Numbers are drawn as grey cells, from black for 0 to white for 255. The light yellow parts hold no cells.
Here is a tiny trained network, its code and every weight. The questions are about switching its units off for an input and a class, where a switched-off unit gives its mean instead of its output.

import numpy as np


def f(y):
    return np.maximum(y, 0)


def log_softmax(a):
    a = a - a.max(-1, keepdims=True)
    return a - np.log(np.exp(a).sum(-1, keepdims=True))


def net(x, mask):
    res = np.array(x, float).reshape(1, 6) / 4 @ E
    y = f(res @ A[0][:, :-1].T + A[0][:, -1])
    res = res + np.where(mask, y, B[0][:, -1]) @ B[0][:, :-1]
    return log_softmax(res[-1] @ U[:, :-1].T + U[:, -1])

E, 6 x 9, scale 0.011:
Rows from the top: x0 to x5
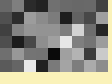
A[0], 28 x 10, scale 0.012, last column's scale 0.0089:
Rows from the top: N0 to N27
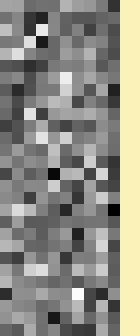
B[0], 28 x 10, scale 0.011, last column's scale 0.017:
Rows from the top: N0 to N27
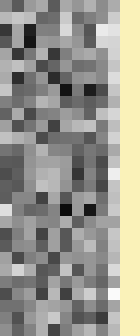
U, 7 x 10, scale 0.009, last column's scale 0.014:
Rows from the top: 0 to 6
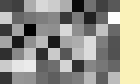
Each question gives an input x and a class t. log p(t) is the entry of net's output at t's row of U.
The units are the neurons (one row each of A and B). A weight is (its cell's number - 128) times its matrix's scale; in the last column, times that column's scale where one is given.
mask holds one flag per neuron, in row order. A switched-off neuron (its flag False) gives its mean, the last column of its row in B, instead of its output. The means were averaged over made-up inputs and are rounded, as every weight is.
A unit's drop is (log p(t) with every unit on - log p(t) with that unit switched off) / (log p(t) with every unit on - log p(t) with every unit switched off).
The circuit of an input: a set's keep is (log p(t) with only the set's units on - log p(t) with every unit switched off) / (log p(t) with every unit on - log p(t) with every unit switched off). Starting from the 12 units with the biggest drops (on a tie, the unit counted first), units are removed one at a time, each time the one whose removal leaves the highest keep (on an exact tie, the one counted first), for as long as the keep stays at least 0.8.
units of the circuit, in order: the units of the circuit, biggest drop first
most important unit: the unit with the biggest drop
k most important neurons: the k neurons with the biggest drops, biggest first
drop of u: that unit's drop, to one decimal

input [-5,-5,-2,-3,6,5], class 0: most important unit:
N26
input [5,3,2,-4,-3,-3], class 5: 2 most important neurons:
(N1 N7)
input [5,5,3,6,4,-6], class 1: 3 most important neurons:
(N7 N3 N9)
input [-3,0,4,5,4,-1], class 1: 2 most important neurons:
(N7 N11)
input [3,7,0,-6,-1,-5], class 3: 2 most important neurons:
(N10 N27)
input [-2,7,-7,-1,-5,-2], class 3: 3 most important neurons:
(N27 N24 N21)
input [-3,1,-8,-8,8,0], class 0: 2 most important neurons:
(N26 N14)
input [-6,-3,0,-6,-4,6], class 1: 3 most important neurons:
(N17 N2 N1)
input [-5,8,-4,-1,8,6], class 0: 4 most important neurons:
(N14 N26 N6 N4)
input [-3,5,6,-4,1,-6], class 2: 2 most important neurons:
(N2 N19)
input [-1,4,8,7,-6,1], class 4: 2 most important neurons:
(N24 N17)
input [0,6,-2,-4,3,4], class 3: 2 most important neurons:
(N27 N2)
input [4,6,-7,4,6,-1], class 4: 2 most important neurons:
(N16 N19)
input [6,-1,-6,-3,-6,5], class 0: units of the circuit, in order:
(N13)
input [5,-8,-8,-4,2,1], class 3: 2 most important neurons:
(N4 N24)
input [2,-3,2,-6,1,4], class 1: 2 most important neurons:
(N17 N2)
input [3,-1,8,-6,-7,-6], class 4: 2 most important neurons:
(N24 N14)
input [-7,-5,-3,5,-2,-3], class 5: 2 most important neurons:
(N11 N22)
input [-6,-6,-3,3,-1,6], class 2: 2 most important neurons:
(N9 N3)
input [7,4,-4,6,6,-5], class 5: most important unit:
N1
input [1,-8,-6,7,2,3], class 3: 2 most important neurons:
(N6 N0)
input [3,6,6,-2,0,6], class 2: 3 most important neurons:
(N3 N9 N6)
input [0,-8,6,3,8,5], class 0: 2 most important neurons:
(N14 N26)
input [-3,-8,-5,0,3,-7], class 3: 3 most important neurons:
(N4 N6 N3)
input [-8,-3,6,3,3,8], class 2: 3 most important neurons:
(N9 N3 N1)
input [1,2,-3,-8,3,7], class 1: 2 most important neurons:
(N17 N2)
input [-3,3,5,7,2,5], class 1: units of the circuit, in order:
(N7)
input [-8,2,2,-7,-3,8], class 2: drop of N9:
0.7
